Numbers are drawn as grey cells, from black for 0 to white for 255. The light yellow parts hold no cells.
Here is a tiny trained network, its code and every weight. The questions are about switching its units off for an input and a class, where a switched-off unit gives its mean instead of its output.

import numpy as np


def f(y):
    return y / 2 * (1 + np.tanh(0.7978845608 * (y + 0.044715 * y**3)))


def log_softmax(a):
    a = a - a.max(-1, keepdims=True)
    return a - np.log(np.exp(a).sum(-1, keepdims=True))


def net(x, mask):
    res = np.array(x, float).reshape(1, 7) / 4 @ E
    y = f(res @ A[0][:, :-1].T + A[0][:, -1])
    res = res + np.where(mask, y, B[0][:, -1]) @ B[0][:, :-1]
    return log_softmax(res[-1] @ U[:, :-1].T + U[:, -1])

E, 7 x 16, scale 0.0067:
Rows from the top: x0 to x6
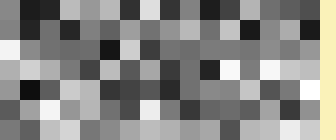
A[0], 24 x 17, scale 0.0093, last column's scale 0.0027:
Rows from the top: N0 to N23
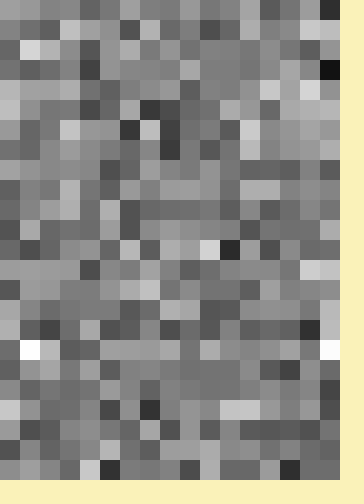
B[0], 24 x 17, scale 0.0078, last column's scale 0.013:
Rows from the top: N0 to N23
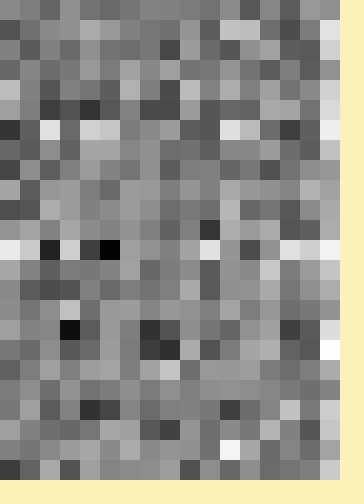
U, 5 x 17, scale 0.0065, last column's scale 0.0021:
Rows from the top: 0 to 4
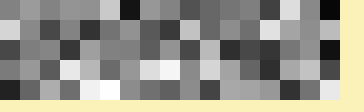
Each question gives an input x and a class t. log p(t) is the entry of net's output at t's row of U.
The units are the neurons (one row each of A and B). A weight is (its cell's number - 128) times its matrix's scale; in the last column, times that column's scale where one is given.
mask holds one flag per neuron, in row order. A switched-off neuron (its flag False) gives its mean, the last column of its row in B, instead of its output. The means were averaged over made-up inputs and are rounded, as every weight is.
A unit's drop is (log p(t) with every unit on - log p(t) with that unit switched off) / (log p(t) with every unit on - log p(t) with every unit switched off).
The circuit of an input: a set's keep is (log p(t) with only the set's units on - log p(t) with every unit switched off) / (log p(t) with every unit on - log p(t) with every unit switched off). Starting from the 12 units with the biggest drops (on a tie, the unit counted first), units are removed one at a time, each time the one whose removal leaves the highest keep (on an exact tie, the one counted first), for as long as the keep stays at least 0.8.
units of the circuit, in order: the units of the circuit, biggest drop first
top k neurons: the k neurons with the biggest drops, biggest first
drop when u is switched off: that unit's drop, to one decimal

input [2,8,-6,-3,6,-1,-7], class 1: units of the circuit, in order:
[N6]
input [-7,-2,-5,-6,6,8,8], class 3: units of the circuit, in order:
[N12, N16]
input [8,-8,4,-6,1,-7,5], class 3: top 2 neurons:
[N12, N17]
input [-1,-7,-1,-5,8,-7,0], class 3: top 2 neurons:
[N12, N17]
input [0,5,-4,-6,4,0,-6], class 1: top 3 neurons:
[N12, N6, N21]
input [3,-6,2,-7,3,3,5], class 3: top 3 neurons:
[N12, N17, N16]
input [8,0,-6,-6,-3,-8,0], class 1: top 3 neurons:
[N12, N21, N16]
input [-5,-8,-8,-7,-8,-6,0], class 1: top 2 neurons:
[N12, N17]
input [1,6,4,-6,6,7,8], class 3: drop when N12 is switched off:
0.2
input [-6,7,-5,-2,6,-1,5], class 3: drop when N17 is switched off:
0.1
